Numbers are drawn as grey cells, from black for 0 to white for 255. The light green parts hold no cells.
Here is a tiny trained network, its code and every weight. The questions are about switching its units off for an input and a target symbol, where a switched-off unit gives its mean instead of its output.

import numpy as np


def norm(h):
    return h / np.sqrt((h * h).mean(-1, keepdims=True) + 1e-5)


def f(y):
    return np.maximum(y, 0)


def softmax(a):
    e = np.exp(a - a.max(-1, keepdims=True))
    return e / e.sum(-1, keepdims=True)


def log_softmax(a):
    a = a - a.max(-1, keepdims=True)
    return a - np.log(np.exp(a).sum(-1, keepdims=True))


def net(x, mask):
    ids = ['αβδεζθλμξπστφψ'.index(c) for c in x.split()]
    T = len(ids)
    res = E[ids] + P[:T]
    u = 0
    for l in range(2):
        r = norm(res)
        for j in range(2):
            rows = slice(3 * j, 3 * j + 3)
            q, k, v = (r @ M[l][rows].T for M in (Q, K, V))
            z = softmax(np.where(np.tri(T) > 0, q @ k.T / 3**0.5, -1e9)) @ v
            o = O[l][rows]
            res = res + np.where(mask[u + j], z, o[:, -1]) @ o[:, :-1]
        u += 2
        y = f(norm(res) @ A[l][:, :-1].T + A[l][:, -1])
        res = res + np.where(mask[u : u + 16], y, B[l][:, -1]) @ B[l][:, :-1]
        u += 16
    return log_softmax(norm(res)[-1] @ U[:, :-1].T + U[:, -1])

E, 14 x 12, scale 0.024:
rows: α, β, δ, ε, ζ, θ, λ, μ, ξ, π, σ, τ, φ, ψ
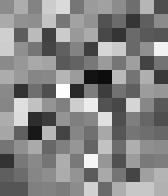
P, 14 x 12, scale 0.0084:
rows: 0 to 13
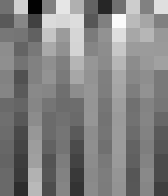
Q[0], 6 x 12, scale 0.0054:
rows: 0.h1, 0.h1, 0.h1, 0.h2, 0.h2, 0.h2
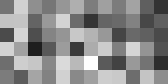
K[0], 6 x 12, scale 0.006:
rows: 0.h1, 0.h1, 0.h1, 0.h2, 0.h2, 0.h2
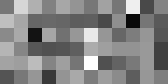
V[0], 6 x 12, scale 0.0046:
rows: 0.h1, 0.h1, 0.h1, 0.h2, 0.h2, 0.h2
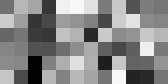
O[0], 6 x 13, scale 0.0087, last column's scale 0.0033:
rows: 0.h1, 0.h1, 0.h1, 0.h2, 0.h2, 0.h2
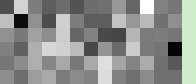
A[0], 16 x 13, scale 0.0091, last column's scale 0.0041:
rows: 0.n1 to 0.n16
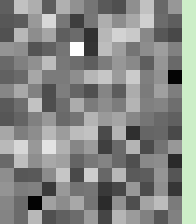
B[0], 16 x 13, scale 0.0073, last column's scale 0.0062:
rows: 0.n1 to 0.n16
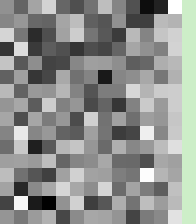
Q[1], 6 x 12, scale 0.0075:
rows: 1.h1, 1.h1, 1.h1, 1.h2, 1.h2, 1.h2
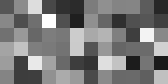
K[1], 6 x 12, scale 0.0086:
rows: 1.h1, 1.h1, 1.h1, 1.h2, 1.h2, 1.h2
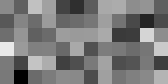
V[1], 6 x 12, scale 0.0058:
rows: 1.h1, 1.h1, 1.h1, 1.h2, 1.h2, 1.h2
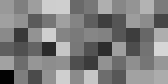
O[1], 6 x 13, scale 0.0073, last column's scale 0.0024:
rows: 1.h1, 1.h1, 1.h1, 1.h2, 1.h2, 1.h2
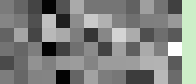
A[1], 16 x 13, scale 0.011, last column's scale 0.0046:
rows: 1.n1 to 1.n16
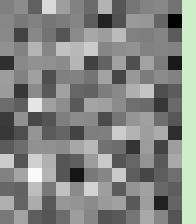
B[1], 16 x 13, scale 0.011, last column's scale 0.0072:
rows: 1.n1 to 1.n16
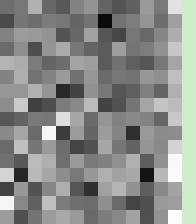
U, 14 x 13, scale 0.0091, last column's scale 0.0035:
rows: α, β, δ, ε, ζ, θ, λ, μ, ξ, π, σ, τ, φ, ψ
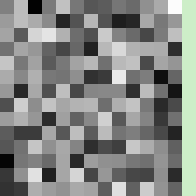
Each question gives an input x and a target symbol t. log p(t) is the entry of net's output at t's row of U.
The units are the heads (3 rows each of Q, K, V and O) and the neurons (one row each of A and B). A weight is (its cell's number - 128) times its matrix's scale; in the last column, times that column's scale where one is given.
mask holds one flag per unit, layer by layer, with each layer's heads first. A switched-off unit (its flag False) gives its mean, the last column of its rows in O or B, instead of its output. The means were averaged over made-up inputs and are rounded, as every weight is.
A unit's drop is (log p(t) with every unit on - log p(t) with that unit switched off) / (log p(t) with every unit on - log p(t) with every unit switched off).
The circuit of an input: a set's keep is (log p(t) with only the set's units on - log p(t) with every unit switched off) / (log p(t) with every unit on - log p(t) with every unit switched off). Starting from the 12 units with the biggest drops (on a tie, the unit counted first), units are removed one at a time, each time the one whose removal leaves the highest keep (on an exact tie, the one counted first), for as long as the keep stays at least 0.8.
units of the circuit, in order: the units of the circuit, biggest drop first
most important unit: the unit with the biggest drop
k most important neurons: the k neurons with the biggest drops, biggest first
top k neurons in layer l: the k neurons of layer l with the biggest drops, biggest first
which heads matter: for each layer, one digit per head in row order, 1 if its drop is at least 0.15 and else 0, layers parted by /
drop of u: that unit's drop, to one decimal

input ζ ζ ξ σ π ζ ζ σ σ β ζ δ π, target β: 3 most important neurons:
[1.n1; 0.n1; 1.n16]
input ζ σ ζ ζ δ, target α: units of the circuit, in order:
[1.n4]
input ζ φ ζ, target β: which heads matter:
01 / 00
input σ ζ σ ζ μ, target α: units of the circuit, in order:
[0.n11; 1.n4]
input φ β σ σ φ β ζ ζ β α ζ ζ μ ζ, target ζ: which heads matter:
10 / 00
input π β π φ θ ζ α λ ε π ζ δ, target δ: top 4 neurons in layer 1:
[1.n12; 1.n15; 1.n14; 1.n7]
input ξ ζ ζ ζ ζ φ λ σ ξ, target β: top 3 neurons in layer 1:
[1.n7; 1.n13; 1.n16]
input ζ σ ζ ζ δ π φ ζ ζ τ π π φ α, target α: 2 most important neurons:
[0.n11; 0.n13]
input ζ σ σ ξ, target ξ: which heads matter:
10 / 00
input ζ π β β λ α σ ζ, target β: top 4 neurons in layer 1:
[1.n3; 1.n13; 1.n16; 1.n9]
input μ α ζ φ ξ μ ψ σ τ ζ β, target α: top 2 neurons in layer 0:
[0.n15; 0.n1]
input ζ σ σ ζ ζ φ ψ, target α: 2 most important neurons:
[1.n12; 1.n13]
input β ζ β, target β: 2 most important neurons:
[0.n10; 0.n1]
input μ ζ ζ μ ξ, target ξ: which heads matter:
11 / 00
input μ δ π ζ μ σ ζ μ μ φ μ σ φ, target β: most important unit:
0.h1
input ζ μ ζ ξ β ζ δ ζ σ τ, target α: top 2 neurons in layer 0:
[0.n13; 0.n2]
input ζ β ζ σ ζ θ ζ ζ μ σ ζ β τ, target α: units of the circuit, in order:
[0.n13; 1.n4]
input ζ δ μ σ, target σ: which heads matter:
11 / 00
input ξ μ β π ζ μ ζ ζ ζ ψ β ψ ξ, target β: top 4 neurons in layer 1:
[1.n7; 1.n13; 1.n16; 1.n9]
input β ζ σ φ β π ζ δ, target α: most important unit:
1.n8
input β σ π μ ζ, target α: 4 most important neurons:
[1.n13; 0.n3; 1.n12; 0.n1]
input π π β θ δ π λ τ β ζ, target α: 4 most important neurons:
[0.n3; 0.n2; 1.n13; 1.n12]
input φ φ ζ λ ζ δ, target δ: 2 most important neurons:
[1.n12; 1.n15]
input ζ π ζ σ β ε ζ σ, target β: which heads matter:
11 / 00
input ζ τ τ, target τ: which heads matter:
11 / 11
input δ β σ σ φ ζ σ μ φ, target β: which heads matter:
10 / 00
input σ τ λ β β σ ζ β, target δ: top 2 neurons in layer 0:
[0.n3; 0.n8]
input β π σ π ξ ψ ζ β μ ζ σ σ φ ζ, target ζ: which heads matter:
00 / 00
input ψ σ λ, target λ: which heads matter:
10 / 01
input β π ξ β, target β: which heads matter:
01 / 00
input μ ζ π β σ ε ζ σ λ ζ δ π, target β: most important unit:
0.h2
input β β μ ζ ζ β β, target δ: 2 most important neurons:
[1.n13; 1.n12]
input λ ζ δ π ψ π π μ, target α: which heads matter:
01 / 00
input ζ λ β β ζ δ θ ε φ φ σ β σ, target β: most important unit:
1.n7
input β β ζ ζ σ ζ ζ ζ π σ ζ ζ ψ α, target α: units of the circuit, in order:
[0.n11; 0.h2]
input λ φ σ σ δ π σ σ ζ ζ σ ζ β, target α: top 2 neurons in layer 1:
[1.n16; 1.n7]
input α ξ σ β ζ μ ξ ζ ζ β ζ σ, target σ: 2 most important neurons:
[0.n8; 1.n8]
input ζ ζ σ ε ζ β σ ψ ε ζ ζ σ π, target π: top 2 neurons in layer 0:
[0.n15; 0.n11]
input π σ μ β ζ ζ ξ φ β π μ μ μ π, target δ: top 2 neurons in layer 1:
[1.n12; 1.n8]
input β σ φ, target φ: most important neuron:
[0.n1]
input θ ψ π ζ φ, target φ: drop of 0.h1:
0.3
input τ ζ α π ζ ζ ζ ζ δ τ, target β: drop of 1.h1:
0.1
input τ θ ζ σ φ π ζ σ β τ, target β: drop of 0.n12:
-0.1
